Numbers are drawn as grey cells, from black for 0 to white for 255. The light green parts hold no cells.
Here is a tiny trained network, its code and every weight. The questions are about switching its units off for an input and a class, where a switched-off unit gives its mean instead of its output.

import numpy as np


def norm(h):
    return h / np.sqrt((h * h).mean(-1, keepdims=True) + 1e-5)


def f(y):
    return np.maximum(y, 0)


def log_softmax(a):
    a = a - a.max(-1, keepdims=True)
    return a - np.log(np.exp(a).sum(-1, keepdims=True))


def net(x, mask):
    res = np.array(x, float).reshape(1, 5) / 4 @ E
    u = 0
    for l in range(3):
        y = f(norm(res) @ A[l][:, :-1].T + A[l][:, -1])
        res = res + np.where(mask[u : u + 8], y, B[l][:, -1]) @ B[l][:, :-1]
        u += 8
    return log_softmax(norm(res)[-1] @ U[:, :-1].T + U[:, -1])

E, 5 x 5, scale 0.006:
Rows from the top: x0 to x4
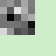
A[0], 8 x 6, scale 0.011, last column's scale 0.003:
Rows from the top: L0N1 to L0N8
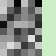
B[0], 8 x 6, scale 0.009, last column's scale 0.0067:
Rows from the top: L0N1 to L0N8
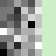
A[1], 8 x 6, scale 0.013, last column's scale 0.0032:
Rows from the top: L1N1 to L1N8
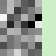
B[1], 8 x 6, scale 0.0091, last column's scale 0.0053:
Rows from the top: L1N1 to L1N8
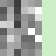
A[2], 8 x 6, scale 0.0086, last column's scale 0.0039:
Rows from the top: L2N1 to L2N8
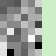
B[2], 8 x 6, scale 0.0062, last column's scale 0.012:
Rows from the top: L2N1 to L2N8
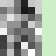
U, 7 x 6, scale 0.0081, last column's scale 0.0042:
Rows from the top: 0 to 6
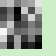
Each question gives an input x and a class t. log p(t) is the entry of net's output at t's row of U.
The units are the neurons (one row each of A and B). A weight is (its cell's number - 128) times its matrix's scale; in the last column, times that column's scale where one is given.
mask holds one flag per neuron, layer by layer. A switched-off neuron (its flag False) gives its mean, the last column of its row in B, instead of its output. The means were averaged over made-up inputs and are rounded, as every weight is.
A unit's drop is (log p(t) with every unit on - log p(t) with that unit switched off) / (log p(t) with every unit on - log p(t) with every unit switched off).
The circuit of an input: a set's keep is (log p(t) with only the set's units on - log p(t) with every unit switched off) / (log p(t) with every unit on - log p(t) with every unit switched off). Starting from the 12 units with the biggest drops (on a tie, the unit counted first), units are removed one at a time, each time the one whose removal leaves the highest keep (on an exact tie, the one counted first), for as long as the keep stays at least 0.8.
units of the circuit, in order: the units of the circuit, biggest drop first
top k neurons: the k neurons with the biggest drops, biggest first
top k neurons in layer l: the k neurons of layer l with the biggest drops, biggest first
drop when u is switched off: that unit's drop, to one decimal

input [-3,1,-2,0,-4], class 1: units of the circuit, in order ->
[L0N4]
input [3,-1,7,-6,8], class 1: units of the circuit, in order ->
[L0N8, L0N1]
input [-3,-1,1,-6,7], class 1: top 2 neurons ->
[L0N8, L0N5]
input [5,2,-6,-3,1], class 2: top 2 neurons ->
[L0N7, L0N5]
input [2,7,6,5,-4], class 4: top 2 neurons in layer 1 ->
[L1N4, L1N6]
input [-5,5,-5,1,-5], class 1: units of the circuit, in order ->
[L0N4, L0N5]
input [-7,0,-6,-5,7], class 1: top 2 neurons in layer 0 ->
[L0N7, L0N5]
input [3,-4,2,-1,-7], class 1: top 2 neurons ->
[L0N4, L0N5]
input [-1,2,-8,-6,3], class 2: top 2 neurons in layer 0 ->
[L0N7, L0N5]
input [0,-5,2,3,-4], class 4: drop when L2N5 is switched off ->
0.2
